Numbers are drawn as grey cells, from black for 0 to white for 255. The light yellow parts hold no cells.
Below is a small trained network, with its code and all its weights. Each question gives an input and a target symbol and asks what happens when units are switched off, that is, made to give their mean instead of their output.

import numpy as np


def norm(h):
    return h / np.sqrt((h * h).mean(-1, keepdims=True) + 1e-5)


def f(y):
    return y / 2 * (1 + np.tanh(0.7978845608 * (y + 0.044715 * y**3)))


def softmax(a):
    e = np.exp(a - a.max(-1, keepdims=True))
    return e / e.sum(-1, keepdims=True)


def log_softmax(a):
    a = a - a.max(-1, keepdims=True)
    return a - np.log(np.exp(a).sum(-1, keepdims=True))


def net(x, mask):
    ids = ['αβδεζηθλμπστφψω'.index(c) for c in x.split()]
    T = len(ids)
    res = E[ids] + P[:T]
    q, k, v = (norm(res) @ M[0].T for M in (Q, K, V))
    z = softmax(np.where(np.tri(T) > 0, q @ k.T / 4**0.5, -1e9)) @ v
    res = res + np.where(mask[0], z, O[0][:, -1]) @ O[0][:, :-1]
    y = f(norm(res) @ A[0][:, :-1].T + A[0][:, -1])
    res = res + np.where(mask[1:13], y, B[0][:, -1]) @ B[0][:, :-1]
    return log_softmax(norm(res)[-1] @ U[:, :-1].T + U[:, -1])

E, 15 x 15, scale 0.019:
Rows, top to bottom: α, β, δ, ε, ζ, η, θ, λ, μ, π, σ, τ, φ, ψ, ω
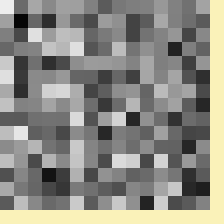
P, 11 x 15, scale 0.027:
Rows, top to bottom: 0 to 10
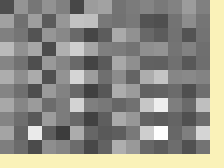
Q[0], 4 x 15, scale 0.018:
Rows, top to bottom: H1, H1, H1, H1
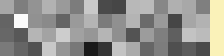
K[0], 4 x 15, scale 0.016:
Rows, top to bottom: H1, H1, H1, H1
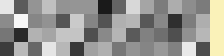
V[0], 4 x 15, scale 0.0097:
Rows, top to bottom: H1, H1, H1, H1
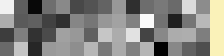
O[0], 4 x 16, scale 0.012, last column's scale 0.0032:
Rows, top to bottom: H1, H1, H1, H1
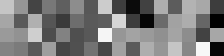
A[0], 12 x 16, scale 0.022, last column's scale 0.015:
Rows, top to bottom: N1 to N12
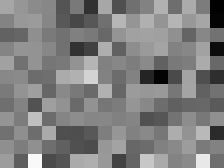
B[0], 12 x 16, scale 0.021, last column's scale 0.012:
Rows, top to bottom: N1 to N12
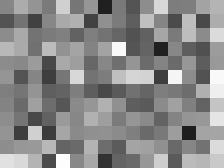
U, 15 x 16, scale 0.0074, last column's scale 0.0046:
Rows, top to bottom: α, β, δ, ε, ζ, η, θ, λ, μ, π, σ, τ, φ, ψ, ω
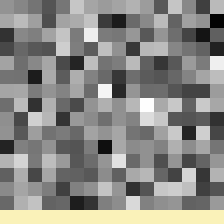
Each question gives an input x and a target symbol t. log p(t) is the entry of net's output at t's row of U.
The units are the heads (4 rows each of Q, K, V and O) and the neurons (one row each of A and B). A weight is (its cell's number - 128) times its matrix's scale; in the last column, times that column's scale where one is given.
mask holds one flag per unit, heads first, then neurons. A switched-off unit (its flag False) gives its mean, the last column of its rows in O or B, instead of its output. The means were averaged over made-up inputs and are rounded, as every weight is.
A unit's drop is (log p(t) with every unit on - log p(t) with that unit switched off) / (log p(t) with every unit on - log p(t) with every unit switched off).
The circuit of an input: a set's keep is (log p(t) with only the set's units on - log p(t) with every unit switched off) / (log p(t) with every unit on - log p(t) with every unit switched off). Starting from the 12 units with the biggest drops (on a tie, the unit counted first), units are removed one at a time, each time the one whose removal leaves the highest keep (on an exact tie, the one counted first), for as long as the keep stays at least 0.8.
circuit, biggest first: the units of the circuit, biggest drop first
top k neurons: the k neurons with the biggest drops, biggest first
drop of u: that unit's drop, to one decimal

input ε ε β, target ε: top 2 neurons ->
[N2 N10]
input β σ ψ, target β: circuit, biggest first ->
[H1 N1]
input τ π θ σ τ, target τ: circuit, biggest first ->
[N4 H1]
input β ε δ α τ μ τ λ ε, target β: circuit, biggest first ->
[H1 N1]
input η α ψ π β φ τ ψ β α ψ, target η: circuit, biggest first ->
[H1]
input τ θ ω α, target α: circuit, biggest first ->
[H1 N6]
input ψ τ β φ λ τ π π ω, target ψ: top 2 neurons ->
[N8 N3]
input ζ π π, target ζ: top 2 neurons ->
[N11 N6]
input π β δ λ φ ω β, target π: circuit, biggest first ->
[H1 N10]
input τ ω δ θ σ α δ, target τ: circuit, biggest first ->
[N4 H1]
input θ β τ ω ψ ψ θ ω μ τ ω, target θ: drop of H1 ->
0.5
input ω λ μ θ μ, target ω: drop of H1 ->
0.9
